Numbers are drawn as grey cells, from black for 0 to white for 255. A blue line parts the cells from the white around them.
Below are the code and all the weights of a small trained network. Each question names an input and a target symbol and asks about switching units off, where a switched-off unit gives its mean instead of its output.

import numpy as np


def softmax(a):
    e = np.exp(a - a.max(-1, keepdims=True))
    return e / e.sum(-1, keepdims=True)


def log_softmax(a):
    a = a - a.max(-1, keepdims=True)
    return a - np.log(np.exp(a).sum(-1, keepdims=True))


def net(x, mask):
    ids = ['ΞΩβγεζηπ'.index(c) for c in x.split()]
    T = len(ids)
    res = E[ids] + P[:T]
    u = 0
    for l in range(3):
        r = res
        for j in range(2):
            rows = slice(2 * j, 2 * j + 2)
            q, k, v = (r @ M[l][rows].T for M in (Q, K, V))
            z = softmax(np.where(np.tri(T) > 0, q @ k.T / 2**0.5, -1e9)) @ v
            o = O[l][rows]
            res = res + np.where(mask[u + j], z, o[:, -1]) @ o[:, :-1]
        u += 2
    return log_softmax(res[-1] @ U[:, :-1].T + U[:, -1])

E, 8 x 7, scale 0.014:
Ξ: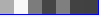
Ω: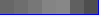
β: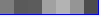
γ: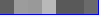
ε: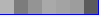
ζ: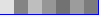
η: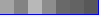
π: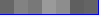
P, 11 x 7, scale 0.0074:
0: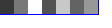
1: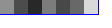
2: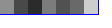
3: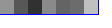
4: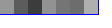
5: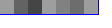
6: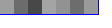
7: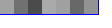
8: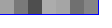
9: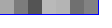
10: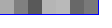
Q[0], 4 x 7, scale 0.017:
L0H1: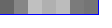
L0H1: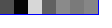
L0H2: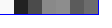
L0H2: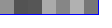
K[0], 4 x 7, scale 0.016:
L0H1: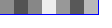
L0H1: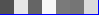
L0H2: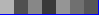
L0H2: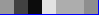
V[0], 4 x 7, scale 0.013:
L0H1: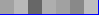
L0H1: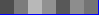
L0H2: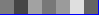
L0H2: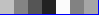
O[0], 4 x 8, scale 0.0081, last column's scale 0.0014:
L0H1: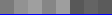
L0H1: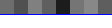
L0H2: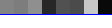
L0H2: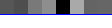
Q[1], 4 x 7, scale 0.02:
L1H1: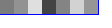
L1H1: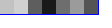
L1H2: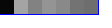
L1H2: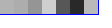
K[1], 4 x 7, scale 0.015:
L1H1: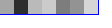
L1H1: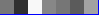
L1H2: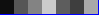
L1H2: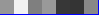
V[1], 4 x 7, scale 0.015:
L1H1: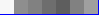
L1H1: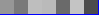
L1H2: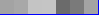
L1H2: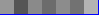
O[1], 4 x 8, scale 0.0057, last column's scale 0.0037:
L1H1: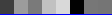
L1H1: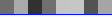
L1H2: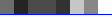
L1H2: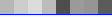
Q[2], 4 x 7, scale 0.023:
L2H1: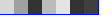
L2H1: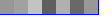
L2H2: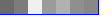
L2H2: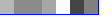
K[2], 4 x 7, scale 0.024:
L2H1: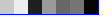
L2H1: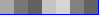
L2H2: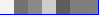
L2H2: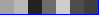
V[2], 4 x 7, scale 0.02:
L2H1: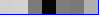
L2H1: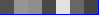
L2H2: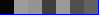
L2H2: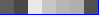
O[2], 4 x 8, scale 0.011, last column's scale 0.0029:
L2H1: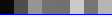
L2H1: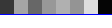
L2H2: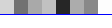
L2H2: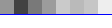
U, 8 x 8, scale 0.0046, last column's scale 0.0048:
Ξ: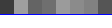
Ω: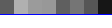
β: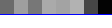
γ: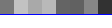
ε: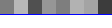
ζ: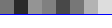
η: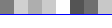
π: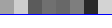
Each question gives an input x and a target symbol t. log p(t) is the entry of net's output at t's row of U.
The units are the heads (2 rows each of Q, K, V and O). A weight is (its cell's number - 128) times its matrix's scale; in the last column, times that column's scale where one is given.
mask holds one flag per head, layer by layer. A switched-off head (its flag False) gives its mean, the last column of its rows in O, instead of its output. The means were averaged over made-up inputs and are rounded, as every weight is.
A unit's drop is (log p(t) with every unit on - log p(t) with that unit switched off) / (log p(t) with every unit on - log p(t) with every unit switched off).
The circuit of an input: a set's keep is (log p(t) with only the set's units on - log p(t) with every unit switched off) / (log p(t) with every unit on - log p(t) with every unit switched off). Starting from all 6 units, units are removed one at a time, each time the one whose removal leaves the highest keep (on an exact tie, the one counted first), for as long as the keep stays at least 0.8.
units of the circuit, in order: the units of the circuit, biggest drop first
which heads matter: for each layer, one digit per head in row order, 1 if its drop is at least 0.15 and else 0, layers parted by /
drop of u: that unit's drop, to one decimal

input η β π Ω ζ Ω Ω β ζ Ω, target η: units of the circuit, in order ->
L1H2, L2H1
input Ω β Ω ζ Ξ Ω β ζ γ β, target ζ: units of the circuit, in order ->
L1H1, L2H1
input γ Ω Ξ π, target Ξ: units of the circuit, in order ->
L2H1, L0H1
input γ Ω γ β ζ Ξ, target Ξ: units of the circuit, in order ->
L2H1
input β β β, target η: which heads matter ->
10 / 01 / 01
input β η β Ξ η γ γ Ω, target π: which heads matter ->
01 / 10 / 10
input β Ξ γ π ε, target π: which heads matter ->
01 / 10 / 11
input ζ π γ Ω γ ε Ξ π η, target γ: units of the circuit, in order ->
L2H2, L1H1, L2H1, L0H2
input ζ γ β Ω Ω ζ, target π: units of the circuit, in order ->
L1H2, L1H1, L2H1
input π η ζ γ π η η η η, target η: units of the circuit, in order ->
L0H2, L2H2
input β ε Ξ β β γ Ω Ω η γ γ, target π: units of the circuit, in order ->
L0H2, L1H1, L2H1
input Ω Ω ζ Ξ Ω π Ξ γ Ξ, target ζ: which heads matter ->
00 / 11 / 11
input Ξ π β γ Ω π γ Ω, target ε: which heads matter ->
01 / 11 / 11
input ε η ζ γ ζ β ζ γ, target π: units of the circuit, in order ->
L2H1
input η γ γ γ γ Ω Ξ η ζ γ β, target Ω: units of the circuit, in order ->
L1H1, L2H2, L2H1, L0H1
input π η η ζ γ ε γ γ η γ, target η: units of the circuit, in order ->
L0H2, L2H1
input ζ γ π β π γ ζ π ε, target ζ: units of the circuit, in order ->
L0H2, L1H2, L1H1, L2H2
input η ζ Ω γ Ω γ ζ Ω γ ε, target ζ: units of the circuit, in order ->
L0H2, L1H2, L2H1
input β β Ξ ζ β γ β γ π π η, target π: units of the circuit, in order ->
L0H2, L1H1, L2H1
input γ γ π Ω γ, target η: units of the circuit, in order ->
L0H2
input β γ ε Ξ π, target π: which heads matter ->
11 / 10 / 10
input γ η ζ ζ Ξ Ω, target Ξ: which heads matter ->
00 / 10 / 11
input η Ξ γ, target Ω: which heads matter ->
00 / 00 / 11
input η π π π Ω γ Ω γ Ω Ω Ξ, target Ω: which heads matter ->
10 / 00 / 11
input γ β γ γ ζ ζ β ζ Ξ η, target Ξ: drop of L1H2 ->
0.0
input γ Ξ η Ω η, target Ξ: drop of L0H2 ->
0.1
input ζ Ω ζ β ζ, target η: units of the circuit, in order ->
L1H1
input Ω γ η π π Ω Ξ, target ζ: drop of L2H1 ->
0.2
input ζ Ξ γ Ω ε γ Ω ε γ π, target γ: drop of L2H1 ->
0.4
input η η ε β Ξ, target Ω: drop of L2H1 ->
1.0
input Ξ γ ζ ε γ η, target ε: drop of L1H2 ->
0.3
